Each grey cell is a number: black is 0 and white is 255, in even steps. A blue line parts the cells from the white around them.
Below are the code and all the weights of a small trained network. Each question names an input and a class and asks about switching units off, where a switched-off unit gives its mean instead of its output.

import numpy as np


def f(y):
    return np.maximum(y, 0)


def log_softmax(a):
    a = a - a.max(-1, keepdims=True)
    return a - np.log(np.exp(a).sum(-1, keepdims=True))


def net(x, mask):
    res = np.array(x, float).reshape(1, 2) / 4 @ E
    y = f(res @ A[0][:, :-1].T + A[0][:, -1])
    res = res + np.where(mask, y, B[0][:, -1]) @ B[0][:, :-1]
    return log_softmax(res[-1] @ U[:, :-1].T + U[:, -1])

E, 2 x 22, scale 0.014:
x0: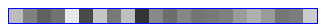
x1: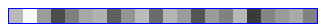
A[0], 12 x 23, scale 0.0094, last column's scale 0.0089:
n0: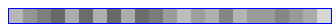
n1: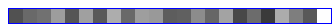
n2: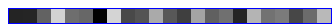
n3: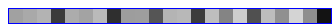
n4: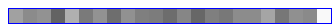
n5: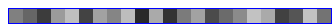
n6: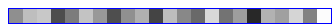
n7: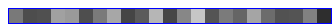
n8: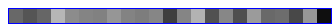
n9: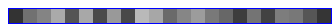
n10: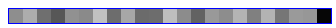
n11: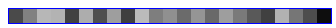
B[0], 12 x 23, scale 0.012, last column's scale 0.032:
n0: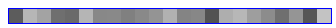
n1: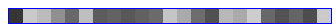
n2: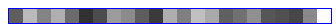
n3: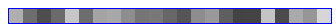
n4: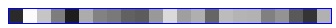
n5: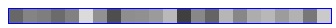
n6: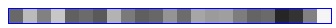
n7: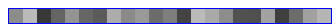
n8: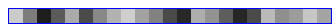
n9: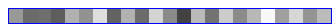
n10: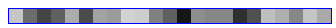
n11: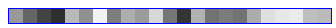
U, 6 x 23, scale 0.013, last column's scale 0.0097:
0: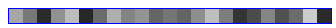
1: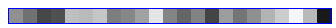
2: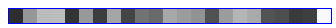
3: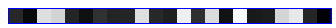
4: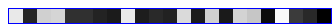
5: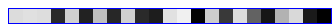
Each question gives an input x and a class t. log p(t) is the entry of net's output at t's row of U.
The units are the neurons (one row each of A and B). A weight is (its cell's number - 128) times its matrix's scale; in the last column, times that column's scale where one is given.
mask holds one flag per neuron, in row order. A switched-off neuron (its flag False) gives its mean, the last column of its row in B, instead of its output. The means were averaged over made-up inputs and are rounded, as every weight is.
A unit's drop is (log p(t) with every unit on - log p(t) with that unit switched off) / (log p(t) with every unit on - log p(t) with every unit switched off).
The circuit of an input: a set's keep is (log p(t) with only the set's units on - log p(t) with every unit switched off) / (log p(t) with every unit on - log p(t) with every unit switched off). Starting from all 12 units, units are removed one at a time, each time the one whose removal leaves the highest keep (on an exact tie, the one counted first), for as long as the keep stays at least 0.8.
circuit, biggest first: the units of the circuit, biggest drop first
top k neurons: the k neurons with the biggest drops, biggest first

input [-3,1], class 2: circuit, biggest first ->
[n3]
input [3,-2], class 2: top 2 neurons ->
[n11 n9]
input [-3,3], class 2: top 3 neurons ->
[n10 n8 n6]
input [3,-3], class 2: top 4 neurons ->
[n11 n3 n9 n10]
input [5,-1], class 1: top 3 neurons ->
[n2 n6 n1]
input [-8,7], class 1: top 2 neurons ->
[n11 n2]
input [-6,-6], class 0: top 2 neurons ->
[n2 n5]
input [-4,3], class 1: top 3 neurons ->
[n2 n11 n4]
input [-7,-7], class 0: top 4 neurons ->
[n2 n7 n5 n0]
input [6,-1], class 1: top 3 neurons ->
[n2 n6 n5]
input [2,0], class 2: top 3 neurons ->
[n11 n9 n3]
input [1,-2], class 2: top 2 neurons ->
[n3 n11]
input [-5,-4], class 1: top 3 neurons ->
[n11 n9 n6]
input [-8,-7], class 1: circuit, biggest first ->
[n11]
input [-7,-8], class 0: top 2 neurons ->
[n2 n7]
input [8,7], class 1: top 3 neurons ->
[n0 n2 n10]
